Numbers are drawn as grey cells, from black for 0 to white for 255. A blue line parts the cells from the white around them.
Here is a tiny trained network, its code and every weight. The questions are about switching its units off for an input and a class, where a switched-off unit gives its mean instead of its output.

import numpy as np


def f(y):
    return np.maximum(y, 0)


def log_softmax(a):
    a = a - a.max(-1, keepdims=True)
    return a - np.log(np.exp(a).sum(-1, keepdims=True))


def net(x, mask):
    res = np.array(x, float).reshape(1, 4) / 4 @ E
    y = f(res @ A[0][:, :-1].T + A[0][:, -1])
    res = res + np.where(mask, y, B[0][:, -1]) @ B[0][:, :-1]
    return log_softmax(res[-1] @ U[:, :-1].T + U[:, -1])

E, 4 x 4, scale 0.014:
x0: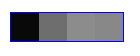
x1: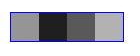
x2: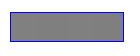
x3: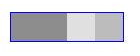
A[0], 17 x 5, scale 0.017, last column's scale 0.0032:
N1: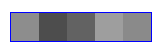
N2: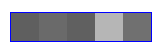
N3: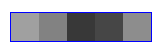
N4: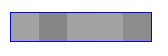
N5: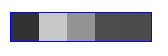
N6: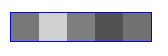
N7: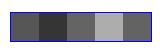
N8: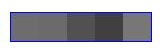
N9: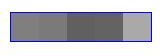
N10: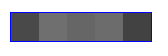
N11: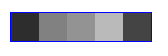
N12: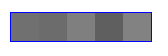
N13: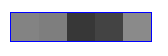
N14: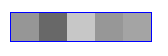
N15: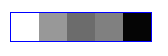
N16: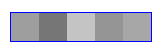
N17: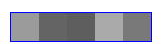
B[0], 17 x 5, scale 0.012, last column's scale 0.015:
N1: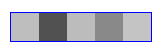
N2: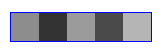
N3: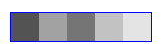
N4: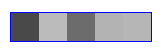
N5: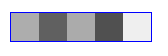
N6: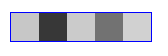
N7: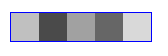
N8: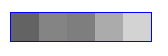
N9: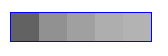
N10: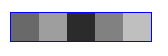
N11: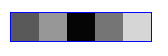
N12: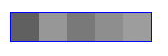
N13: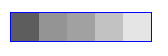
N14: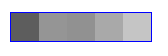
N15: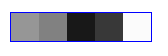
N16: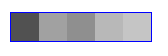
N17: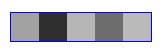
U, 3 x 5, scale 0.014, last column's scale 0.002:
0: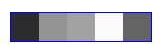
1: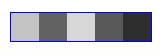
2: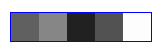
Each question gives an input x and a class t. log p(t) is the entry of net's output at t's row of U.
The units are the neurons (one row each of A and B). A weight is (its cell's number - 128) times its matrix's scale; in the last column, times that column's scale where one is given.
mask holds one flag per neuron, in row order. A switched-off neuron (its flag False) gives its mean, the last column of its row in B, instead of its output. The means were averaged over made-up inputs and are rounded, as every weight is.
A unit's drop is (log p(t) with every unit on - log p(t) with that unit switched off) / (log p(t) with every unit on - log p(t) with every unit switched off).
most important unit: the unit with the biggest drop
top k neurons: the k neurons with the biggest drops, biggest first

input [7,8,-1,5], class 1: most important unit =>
N7
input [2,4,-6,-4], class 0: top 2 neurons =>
N5, N6
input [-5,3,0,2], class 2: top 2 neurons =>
N15, N6
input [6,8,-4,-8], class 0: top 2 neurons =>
N13, N8
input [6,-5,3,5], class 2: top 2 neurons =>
N11, N13
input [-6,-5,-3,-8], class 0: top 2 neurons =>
N13, N3
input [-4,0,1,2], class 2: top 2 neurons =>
N15, N13
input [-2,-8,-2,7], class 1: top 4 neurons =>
N6, N5, N3, N13
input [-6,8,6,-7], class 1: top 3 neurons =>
N17, N1, N15
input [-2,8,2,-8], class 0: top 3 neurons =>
N3, N13, N8
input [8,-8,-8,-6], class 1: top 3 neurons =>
N5, N6, N15
